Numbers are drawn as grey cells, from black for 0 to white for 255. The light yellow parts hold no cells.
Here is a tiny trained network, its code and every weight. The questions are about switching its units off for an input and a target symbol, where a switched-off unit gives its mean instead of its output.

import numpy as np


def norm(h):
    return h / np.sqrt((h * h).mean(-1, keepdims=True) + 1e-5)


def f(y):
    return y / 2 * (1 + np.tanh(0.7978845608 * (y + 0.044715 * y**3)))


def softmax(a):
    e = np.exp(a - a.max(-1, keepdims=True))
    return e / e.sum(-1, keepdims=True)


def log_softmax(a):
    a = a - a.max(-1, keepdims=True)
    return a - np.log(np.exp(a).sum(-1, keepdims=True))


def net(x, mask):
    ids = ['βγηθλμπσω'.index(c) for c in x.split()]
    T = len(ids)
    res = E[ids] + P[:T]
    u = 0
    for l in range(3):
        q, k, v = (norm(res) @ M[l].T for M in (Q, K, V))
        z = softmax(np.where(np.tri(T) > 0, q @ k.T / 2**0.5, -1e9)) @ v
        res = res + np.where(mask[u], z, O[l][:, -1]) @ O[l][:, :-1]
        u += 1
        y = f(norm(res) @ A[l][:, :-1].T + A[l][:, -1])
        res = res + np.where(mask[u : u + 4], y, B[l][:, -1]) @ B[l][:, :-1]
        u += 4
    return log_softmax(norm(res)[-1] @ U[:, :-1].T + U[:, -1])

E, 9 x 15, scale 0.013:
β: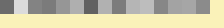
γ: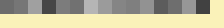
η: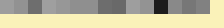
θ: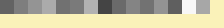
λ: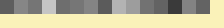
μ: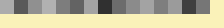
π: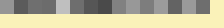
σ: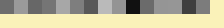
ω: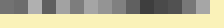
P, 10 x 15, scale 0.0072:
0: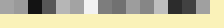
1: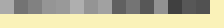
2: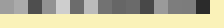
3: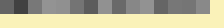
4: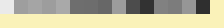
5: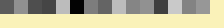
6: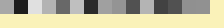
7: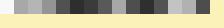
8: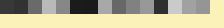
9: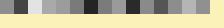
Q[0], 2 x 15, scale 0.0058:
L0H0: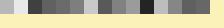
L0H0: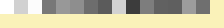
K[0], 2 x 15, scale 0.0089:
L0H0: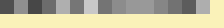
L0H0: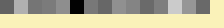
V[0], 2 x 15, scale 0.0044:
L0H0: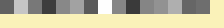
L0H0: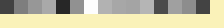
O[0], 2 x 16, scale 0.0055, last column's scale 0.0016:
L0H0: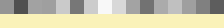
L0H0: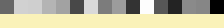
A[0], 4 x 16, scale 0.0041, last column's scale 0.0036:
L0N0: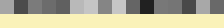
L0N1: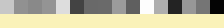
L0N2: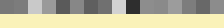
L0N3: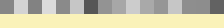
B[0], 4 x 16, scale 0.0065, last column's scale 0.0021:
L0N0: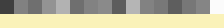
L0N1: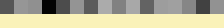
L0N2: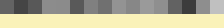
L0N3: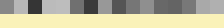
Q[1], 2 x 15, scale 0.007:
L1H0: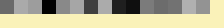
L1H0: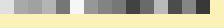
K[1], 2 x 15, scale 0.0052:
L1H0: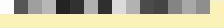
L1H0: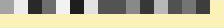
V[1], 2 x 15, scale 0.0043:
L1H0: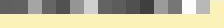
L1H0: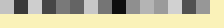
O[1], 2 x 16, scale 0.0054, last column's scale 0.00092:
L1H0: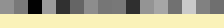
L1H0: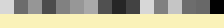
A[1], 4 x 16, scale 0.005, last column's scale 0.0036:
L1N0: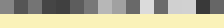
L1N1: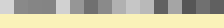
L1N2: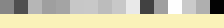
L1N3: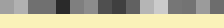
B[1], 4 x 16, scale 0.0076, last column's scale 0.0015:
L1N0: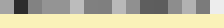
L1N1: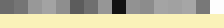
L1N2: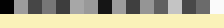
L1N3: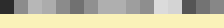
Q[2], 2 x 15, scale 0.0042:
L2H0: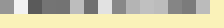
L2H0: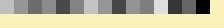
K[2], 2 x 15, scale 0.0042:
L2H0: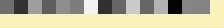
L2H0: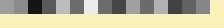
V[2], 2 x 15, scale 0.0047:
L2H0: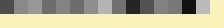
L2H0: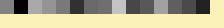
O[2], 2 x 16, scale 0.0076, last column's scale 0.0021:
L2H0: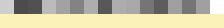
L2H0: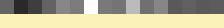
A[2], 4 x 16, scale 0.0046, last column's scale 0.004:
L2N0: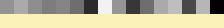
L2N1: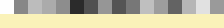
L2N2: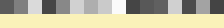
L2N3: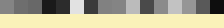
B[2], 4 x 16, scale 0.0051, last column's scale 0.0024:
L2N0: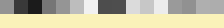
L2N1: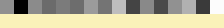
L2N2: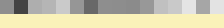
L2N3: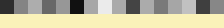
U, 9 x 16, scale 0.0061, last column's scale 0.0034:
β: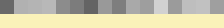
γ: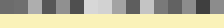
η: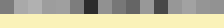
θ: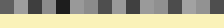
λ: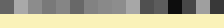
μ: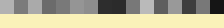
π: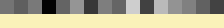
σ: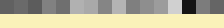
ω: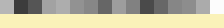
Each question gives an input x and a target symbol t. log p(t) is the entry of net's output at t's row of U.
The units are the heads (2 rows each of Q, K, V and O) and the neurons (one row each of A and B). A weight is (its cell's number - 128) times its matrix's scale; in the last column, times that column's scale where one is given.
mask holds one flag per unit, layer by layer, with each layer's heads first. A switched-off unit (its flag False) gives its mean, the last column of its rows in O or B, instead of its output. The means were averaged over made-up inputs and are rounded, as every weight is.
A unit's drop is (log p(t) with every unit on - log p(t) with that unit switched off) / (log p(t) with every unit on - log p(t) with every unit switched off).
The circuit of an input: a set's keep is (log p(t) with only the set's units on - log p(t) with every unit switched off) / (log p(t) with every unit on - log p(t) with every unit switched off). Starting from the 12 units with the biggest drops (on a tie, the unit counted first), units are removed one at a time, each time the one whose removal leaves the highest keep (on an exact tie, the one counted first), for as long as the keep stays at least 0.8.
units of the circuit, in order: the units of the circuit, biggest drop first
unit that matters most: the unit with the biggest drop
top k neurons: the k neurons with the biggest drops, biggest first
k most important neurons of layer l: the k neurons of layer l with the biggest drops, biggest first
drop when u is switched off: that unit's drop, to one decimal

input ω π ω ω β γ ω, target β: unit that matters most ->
L0H0
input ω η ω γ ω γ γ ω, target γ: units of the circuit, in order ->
[L0H0; L2H0]
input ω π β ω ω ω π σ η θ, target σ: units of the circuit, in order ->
[L0H0; L1N2]
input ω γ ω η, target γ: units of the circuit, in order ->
[L0H0; L2N1; L1N2]
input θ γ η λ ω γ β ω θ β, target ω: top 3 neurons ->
[L0N3; L2N1; L1N2]
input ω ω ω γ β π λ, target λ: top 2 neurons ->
[L0N3; L1N0]
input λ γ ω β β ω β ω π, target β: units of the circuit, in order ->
[L2H0; L0H0]
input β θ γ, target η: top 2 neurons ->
[L1N0; L0N3]
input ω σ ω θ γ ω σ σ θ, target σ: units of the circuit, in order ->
[L1N2; L0H0]
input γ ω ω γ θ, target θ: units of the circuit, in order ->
[L1H0; L0H0]
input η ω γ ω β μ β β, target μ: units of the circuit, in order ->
[L1H0; L0H0]
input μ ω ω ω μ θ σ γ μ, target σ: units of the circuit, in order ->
[L0H0; L1N2]
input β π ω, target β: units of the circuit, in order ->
[L2H0; L2N0]
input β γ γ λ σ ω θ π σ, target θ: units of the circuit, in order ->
[L1H0]
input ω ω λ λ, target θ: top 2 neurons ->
[L0N2; L0N3]
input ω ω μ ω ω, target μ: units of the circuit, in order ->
[L0H0; L1H0]
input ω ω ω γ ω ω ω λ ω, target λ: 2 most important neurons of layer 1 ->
[L1N0; L1N2]
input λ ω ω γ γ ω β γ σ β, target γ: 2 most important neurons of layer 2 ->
[L2N1; L2N2]
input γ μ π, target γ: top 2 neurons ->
[L2N3; L0N3]
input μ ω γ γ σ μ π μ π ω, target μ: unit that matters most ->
L1H0
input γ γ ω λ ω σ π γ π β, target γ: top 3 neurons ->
[L2N1; L1N2; L0N3]
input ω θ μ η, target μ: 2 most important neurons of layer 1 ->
[L1N3; L1N0]
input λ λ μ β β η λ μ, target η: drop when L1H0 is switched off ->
0.3
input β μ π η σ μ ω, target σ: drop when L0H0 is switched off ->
0.9
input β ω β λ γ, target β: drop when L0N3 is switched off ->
0.1
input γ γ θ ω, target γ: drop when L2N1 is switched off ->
-0.1
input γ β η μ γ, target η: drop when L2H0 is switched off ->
0.8
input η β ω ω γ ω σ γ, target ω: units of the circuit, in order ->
[L1N0]
